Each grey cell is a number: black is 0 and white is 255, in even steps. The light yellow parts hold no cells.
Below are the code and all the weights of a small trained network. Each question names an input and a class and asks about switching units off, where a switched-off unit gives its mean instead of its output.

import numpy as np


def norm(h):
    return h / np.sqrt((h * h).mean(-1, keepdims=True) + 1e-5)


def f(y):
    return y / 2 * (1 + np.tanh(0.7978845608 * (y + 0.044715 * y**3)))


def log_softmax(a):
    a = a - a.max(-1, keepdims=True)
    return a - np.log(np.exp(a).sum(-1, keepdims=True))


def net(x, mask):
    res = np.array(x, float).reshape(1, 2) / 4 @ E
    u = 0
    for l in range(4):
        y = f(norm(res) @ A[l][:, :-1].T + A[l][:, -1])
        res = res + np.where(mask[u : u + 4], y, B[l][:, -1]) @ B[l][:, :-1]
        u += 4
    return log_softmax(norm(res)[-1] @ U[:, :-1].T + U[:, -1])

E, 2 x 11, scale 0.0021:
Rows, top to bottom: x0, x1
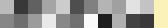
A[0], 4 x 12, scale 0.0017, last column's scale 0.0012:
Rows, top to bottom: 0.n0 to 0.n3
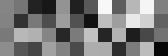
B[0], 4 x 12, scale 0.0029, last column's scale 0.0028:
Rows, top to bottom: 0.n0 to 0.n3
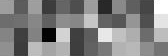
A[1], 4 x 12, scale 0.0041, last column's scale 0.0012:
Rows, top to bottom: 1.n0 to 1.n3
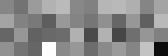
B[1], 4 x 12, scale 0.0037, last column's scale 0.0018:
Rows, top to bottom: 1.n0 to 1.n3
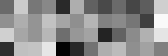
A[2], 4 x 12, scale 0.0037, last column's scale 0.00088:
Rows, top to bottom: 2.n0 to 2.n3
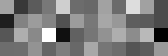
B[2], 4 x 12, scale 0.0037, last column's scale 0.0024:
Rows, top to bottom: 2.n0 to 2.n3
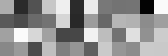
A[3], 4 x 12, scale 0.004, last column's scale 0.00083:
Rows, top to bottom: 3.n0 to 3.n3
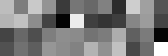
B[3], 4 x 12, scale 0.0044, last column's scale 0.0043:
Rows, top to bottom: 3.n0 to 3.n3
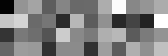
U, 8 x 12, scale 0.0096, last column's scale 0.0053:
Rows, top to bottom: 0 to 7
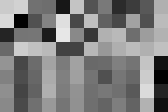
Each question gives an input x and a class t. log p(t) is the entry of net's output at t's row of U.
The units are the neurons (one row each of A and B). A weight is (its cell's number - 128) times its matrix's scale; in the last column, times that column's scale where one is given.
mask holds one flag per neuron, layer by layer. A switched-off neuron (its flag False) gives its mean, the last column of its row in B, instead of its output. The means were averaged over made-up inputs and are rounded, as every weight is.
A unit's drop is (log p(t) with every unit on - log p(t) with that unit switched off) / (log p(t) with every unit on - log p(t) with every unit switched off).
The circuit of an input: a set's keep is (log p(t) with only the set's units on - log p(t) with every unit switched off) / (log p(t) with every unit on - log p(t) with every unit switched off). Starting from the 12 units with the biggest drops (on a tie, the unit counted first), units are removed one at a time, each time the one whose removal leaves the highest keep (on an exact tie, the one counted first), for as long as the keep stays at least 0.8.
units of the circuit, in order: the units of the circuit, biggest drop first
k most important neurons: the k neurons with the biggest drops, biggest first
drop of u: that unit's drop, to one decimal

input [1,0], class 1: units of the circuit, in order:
[3.n1]
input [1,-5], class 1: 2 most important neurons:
[1.n0, 3.n1]
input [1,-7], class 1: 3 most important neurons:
[1.n0, 2.n0, 3.n1]
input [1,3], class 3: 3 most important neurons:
[0.n0, 0.n1, 2.n2]
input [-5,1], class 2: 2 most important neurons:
[0.n2, 2.n1]
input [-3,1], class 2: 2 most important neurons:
[0.n2, 3.n1]
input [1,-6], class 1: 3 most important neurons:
[1.n0, 3.n1, 2.n0]
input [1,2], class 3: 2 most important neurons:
[0.n0, 0.n1]
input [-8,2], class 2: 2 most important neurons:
[0.n2, 2.n1]
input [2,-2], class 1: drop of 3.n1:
0.1
